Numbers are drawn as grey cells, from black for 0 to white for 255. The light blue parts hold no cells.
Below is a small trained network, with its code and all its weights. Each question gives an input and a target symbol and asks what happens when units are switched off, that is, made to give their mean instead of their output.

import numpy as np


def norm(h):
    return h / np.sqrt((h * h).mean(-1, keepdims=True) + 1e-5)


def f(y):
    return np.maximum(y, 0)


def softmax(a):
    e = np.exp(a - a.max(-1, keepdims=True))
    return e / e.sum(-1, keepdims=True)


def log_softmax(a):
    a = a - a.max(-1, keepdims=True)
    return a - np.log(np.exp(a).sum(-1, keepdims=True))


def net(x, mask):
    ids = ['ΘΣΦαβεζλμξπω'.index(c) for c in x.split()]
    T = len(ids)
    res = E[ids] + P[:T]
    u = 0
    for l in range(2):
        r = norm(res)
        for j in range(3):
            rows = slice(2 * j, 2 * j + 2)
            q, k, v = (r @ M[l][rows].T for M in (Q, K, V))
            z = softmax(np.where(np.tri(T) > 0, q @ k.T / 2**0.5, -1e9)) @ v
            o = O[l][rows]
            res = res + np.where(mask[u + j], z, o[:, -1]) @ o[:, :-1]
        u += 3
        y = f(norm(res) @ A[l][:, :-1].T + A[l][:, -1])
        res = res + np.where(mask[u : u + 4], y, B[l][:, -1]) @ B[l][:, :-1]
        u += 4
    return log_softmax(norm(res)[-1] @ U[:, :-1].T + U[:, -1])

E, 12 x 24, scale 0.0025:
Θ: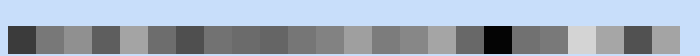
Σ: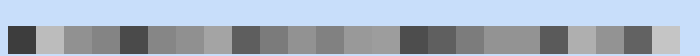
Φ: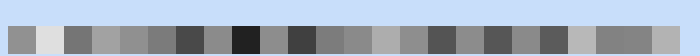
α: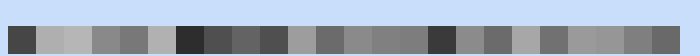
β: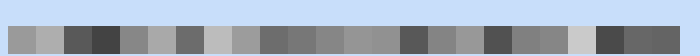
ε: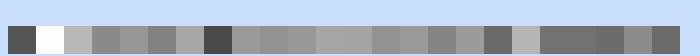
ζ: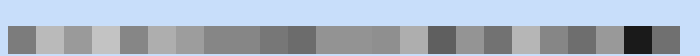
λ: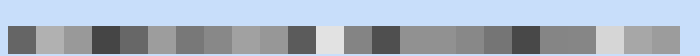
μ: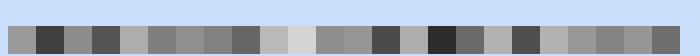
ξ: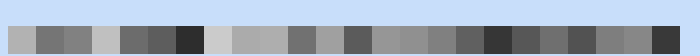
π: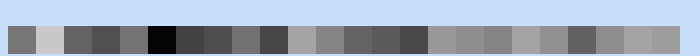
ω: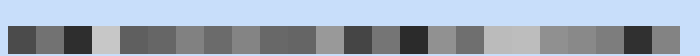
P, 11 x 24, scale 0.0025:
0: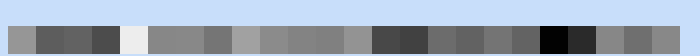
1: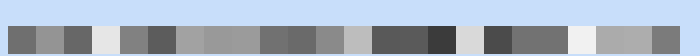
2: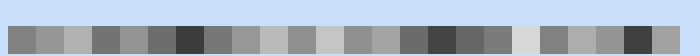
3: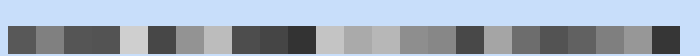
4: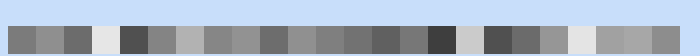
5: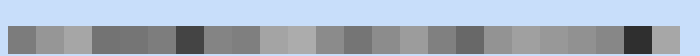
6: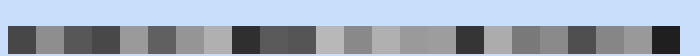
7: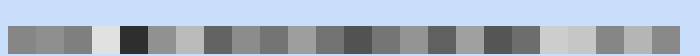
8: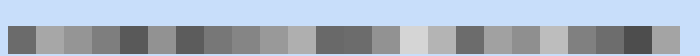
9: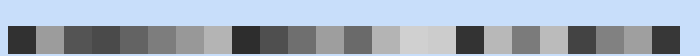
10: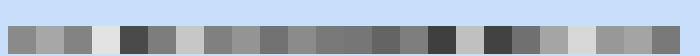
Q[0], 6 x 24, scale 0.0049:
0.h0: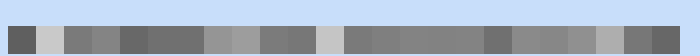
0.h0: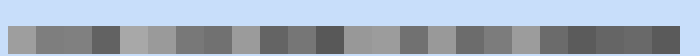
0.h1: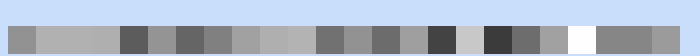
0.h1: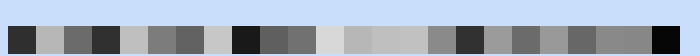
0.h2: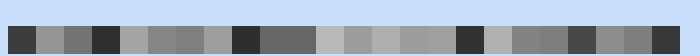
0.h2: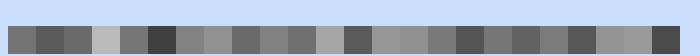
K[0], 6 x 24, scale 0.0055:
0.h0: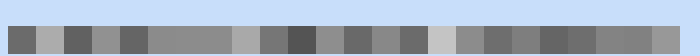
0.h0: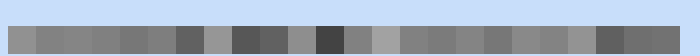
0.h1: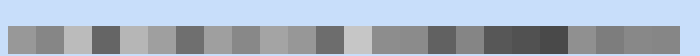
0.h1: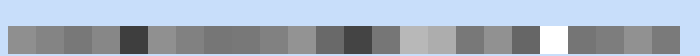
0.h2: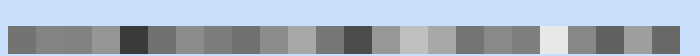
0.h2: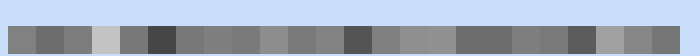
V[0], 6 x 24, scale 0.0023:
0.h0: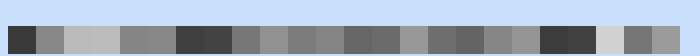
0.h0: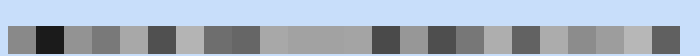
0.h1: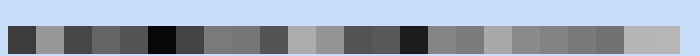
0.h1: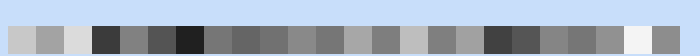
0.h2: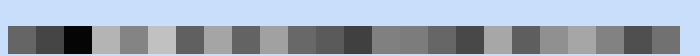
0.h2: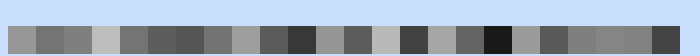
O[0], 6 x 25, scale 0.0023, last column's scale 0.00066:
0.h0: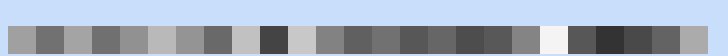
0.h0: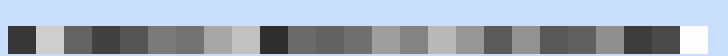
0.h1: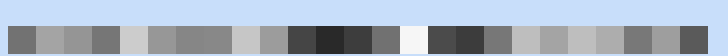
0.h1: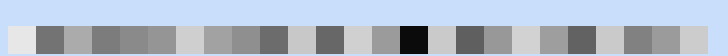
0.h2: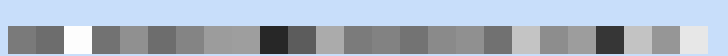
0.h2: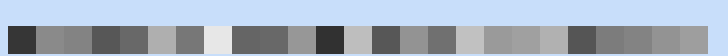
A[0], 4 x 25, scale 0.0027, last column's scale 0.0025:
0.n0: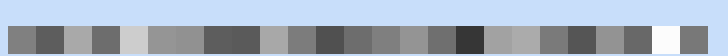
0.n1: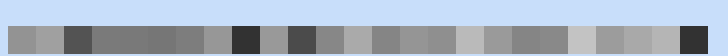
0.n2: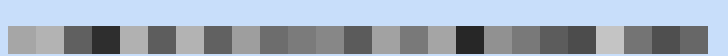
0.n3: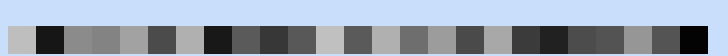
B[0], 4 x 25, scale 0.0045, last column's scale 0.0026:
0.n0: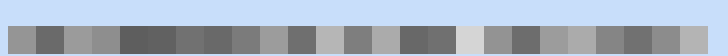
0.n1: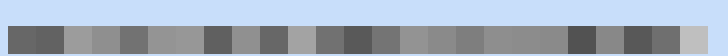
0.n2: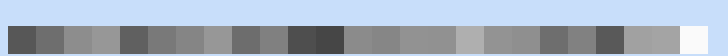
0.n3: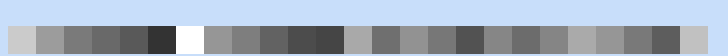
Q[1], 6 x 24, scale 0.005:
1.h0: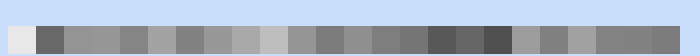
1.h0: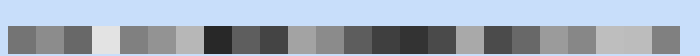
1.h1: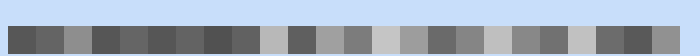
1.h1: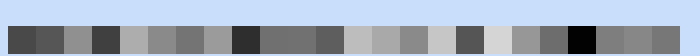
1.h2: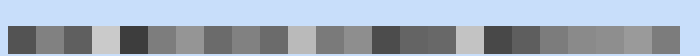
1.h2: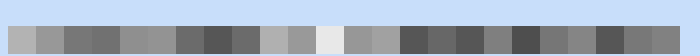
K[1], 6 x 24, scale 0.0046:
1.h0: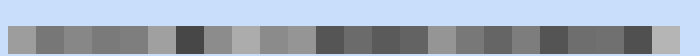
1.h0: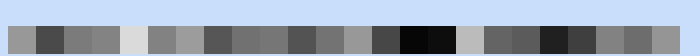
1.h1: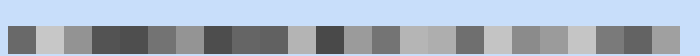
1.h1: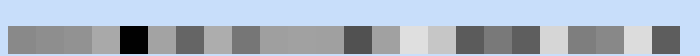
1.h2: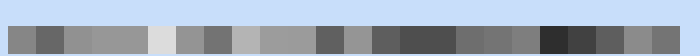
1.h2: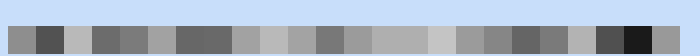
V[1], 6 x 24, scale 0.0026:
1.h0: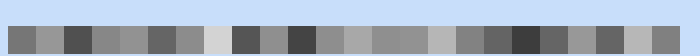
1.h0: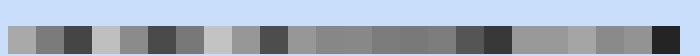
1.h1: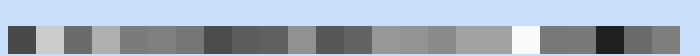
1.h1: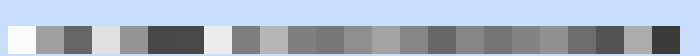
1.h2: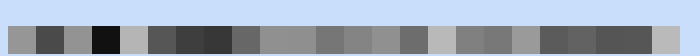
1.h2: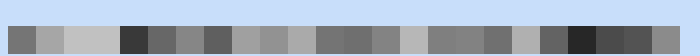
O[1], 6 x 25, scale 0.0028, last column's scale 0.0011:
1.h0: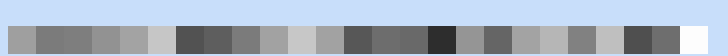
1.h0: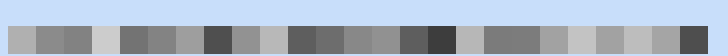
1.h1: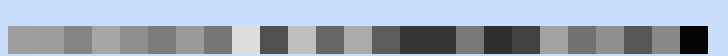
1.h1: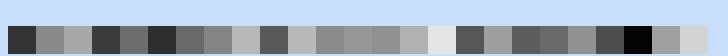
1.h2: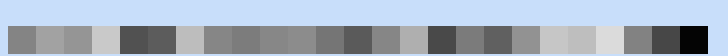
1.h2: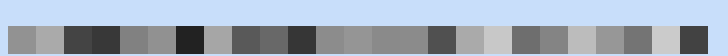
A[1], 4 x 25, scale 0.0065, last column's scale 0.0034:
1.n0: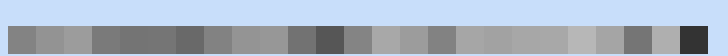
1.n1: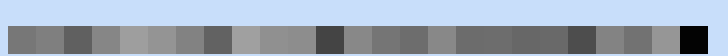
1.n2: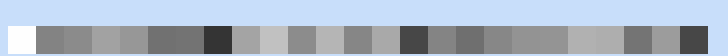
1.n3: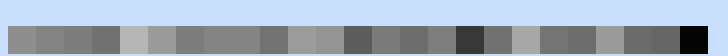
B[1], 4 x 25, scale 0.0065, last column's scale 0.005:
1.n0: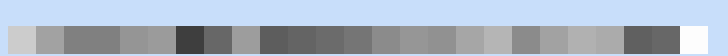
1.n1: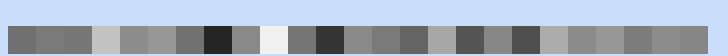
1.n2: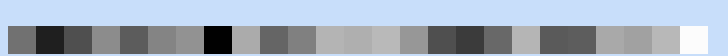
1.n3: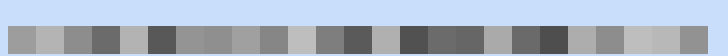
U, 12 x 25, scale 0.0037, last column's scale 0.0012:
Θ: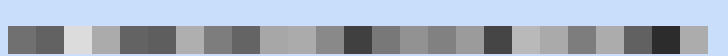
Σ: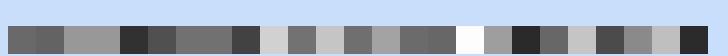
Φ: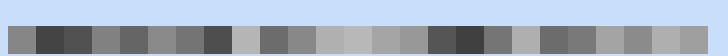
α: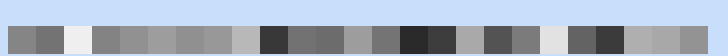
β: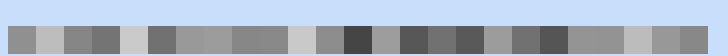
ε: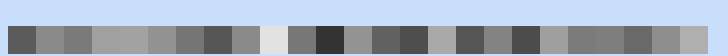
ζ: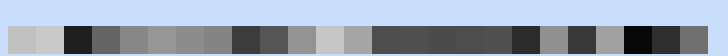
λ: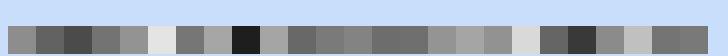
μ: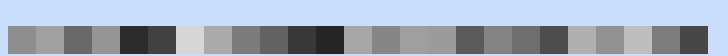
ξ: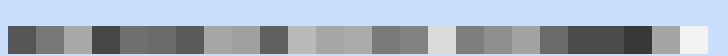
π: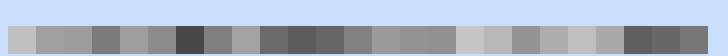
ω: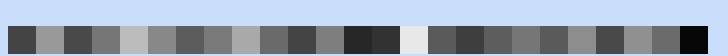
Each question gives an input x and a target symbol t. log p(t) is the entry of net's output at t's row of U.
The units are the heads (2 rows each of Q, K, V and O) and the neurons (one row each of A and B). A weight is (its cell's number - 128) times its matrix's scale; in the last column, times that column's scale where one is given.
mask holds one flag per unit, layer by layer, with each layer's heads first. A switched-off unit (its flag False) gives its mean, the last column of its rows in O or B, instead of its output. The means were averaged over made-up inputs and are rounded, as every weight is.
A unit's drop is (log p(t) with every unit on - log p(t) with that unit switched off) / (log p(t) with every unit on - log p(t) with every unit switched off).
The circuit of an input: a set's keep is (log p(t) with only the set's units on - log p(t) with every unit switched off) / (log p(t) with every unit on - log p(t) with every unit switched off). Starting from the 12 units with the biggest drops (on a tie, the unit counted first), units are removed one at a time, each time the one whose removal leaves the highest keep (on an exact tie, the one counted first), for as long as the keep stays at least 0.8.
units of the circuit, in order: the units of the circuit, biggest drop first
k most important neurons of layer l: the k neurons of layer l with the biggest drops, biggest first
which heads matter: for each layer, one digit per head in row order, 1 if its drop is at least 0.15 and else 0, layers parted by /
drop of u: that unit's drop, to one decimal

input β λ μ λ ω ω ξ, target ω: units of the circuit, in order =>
0.h1
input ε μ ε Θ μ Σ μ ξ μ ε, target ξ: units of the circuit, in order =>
1.h1; 1.n2; 1.n0
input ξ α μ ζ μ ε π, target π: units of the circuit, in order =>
0.h1; 1.n0; 0.n0
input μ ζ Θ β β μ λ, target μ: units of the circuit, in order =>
0.h2; 0.n3; 0.n2
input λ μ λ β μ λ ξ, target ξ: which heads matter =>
001 / 010
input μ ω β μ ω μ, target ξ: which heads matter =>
100 / 100
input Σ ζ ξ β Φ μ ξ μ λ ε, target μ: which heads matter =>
001 / 000
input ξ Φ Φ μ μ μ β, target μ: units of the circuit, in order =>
0.h2; 0.n3; 0.n2
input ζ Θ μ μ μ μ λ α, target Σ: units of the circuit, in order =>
0.h1; 1.n2; 1.n0
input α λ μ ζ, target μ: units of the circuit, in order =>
0.n3; 0.h2; 0.n2
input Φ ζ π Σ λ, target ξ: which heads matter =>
000 / 000
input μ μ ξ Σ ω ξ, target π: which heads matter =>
011 / 111
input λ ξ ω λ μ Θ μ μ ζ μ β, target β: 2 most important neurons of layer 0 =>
0.n2; 0.n0
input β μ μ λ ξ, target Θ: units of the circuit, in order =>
1.h2; 1.n2; 1.n0
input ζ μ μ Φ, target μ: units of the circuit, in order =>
0.n3; 0.h2; 1.n2; 1.n0
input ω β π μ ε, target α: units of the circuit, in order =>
0.h2; 1.n2; 1.h1; 1.n0
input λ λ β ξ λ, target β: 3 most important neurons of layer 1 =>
1.n3; 1.n2; 1.n0
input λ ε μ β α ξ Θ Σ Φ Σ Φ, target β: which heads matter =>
000 / 100
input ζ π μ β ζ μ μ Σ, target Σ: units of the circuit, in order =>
0.h1; 1.n2
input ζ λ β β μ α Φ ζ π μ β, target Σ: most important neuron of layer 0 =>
0.n3
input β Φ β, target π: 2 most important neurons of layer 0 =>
0.n1; 0.n2
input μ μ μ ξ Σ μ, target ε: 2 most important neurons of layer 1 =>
1.n1; 1.n2
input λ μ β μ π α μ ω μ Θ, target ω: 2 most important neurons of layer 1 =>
1.n2; 1.n0
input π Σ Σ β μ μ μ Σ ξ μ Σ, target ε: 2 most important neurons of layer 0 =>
0.n0; 0.n2
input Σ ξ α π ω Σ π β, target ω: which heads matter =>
010 / 100
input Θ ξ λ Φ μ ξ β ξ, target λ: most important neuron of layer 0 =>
0.n0
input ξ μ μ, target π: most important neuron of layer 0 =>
0.n2
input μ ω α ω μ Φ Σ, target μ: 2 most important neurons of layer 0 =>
0.n3; 0.n2
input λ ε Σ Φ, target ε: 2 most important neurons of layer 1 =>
1.n1; 1.n2
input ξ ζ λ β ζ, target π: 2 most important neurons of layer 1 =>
1.n0; 1.n2
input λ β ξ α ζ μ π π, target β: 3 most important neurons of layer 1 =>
1.n3; 1.n2; 1.n0
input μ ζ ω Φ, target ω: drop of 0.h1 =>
1.3
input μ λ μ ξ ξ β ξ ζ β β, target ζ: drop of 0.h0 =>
0.3
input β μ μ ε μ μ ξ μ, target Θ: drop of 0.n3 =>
0.0
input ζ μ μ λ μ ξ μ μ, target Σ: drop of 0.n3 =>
0.2
